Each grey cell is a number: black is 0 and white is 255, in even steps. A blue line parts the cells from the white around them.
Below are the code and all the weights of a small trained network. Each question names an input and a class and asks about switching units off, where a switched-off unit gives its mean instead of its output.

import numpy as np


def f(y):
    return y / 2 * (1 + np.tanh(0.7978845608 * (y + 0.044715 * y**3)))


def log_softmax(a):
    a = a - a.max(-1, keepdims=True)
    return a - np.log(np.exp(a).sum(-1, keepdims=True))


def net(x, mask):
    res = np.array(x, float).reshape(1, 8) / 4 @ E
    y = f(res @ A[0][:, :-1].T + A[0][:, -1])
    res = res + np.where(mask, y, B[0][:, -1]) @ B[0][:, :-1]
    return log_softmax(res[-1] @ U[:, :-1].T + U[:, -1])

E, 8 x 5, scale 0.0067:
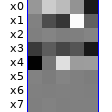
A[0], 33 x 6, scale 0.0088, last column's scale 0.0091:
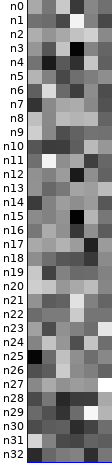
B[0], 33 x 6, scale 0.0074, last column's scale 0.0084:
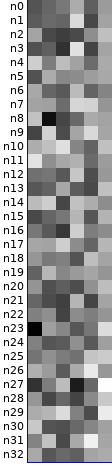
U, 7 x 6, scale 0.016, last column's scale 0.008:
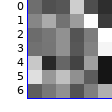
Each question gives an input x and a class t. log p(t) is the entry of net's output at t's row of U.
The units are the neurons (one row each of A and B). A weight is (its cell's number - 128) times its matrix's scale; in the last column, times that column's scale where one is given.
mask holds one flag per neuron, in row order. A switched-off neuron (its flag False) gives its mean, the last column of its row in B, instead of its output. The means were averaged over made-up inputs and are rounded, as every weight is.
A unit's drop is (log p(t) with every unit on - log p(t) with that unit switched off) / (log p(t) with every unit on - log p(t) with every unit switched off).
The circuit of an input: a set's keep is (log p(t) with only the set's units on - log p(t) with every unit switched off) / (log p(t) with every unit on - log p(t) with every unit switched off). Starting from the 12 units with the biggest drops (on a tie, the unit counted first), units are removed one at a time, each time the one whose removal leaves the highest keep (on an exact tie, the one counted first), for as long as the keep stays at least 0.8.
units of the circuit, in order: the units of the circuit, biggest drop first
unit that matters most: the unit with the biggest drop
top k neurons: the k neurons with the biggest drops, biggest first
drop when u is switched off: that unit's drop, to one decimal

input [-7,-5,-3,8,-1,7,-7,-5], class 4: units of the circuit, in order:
[n30]
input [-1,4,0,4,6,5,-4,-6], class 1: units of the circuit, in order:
[n25, n7, n26]
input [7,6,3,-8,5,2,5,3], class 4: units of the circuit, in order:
[n8, n2]
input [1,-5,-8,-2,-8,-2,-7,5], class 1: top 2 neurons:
[n31, n9]
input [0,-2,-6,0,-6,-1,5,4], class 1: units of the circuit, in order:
[n31, n9]
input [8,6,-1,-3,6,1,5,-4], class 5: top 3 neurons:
[n11, n17, n9]
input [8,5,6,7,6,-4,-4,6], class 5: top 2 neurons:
[n11, n17]
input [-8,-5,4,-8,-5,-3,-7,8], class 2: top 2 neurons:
[n29, n15]
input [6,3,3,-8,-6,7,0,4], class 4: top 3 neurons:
[n8, n20, n2]
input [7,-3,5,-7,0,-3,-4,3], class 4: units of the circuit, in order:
[n8, n20]
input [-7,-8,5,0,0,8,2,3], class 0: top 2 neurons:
[n3, n15]
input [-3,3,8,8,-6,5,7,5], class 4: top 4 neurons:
[n28, n30, n18, n27]
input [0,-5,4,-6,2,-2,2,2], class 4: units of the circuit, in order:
[n8, n2]
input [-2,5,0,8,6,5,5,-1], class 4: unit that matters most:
n32
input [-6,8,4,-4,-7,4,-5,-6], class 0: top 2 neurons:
[n21, n1]
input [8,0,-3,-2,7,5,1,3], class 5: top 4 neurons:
[n11, n17, n9, n31]
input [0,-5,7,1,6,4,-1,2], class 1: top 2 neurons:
[n26, n25]
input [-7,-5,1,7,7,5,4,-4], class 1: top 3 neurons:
[n25, n26, n14]
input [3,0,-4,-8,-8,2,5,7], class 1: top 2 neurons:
[n9, n31]
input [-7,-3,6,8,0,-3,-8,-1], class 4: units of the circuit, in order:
[n30]
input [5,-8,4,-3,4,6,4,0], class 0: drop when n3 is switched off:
0.1
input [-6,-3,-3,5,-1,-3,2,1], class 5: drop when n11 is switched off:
-0.1
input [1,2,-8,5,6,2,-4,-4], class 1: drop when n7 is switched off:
0.2
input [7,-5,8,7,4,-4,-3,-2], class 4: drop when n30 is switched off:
0.2
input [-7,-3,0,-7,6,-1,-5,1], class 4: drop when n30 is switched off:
-0.1
